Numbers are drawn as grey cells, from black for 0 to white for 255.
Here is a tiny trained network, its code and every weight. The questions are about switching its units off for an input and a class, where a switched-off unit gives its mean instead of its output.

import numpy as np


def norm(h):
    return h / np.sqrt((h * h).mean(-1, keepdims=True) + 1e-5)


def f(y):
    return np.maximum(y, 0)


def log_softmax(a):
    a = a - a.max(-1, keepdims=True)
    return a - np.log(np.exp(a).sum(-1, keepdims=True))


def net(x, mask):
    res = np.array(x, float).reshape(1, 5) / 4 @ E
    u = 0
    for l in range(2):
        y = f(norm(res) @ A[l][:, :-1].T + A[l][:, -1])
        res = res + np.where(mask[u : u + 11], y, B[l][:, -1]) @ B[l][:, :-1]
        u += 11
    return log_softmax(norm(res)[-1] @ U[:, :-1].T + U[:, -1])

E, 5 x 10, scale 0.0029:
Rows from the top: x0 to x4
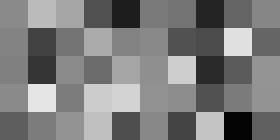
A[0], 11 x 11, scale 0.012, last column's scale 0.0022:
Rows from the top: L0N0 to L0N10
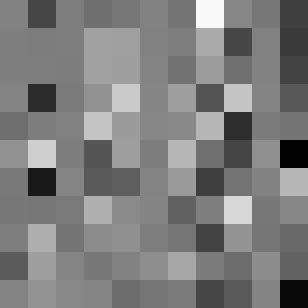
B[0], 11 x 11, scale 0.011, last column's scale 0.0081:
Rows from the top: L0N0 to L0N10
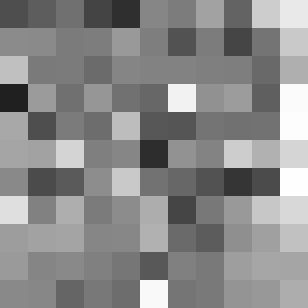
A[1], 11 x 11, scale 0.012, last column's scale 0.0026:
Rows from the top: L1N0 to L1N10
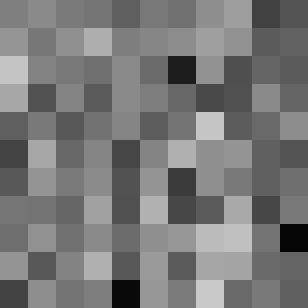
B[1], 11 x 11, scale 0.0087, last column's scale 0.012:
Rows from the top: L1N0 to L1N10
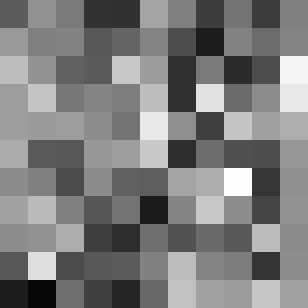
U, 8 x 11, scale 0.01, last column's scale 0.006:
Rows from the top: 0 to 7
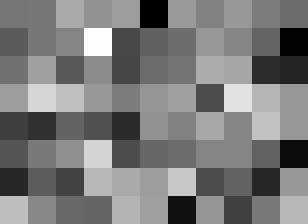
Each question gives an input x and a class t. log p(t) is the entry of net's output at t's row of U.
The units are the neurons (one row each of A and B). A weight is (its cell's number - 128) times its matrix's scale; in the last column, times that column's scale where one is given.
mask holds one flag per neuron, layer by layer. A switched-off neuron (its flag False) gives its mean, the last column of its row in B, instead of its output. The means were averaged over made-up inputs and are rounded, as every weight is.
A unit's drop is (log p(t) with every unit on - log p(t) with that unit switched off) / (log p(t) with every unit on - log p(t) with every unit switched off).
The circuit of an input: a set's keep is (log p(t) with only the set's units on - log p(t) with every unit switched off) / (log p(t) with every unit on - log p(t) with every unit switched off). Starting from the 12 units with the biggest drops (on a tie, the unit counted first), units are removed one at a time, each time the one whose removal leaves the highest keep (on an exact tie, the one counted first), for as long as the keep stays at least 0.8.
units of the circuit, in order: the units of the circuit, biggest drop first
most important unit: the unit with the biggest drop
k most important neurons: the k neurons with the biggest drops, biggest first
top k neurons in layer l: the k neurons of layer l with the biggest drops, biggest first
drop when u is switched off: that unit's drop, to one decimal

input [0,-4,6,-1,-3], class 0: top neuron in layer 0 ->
[L0N5]
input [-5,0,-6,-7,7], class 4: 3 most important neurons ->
[L0N0, L1N10, L0N6]
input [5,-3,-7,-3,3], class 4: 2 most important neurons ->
[L1N10, L0N6]
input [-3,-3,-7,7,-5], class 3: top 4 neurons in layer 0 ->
[L0N6, L0N4, L0N5, L0N1]
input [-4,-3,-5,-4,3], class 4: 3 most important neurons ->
[L0N0, L1N10, L0N6]
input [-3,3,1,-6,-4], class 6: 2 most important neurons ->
[L0N3, L0N6]
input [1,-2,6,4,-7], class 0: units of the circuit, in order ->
[L0N5, L0N3]
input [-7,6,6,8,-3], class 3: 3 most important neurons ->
[L0N7, L0N6, L1N8]
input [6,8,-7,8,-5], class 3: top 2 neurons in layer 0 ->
[L0N6, L0N4]
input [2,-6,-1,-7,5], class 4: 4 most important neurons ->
[L0N0, L1N10, L0N7, L0N6]
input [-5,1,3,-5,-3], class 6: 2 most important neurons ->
[L0N3, L0N6]
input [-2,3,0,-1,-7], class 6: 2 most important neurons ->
[L0N3, L0N5]
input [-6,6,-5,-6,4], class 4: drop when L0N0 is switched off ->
1.2
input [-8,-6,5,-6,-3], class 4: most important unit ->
L0N0
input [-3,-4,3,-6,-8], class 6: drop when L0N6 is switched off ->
0.1
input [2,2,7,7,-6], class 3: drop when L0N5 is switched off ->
0.2
